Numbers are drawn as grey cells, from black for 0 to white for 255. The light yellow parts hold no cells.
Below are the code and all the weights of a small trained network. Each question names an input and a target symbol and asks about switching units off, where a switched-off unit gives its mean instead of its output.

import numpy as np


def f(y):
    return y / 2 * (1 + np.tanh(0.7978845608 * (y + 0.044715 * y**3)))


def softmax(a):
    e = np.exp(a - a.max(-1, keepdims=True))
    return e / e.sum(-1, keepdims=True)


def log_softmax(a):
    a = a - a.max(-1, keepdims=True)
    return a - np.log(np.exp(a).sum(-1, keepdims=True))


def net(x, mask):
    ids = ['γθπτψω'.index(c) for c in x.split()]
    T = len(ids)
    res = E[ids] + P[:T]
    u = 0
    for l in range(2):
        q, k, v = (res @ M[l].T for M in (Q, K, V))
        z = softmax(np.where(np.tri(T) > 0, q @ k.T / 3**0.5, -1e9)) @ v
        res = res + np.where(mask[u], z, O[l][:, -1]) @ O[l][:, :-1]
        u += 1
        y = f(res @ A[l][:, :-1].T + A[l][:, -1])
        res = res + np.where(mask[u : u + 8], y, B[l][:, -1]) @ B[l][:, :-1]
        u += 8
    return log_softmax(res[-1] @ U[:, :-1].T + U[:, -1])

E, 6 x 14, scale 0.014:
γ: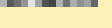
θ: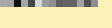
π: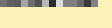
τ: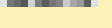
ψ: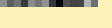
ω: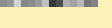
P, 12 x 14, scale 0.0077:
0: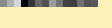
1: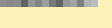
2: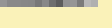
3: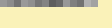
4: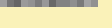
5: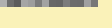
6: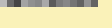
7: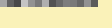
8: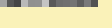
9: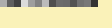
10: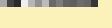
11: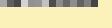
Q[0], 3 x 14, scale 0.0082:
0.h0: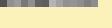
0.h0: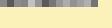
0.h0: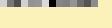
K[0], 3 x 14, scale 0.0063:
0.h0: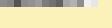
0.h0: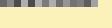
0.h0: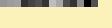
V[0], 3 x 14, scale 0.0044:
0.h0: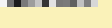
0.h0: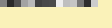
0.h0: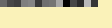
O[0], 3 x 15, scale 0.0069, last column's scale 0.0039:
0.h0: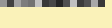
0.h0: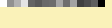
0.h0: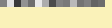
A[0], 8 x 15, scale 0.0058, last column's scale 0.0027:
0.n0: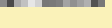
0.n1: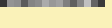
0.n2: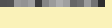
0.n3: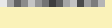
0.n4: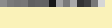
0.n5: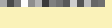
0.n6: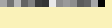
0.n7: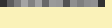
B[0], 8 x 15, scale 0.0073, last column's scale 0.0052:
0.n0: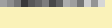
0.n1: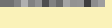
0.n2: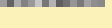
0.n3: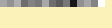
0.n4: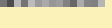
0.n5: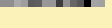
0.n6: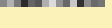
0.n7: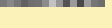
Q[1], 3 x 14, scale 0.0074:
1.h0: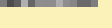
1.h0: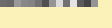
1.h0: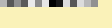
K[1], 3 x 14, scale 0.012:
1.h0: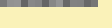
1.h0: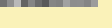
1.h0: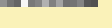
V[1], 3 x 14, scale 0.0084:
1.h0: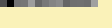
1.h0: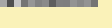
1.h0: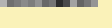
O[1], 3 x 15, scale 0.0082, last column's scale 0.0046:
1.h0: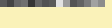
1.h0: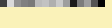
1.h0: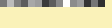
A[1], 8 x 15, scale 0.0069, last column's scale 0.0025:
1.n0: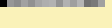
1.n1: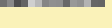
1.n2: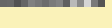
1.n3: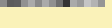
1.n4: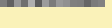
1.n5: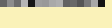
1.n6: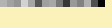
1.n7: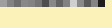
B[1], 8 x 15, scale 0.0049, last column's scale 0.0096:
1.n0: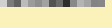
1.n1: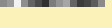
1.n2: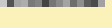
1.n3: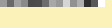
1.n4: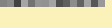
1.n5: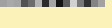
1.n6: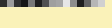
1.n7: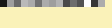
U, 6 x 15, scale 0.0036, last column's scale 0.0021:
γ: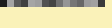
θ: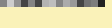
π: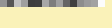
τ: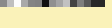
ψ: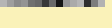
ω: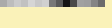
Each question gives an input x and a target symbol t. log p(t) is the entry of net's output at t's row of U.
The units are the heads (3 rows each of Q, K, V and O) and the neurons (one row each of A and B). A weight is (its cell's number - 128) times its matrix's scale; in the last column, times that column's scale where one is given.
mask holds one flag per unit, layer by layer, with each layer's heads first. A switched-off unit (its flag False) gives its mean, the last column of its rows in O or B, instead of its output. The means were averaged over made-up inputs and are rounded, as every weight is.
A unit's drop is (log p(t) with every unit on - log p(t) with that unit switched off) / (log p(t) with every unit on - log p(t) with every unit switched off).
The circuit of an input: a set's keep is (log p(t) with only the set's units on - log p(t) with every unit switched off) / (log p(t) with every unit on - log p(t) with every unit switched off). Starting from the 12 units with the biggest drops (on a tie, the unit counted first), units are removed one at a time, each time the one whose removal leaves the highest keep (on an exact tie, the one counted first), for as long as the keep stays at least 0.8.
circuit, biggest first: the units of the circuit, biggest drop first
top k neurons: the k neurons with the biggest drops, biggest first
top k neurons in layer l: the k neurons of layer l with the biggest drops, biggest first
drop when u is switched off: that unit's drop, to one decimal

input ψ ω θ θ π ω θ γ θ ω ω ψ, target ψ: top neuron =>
(1.n3)
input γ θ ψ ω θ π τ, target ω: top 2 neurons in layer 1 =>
(1.n6; 1.n3)
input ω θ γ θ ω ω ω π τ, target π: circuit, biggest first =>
(1.h0; 0.h0)
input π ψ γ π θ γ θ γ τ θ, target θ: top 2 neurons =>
(1.n6; 1.n7)
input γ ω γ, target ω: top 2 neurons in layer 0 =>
(0.n3; 0.n5)
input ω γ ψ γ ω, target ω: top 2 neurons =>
(1.n0; 1.n6)
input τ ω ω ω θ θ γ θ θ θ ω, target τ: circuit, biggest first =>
(1.h0; 0.h0)
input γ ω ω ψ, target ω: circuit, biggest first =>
(1.n6; 1.h0)
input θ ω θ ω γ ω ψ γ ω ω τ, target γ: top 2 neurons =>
(1.n3; 1.n7)
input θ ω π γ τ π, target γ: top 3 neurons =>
(1.n3; 1.n5; 0.n3)
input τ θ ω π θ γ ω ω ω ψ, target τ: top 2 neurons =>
(0.n4; 0.n5)
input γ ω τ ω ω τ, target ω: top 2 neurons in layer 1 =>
(1.n3; 1.n6)
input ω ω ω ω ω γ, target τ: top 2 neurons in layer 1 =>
(1.n1; 1.n2)
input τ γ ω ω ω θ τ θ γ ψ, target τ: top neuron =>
(0.n4)
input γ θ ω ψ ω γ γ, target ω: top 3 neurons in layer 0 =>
(0.n5; 0.n3; 0.n4)
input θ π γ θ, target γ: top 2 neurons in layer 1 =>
(1.n3; 1.n7)
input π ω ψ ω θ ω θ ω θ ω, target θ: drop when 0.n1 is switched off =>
0.1
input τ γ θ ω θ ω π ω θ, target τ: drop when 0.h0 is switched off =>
1.0
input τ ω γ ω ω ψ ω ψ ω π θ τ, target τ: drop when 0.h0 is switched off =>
1.2
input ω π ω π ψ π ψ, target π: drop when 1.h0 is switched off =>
0.7
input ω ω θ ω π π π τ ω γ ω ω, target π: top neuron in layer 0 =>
(0.n0)
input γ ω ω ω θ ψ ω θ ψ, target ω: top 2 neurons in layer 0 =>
(0.n3; 0.n4)
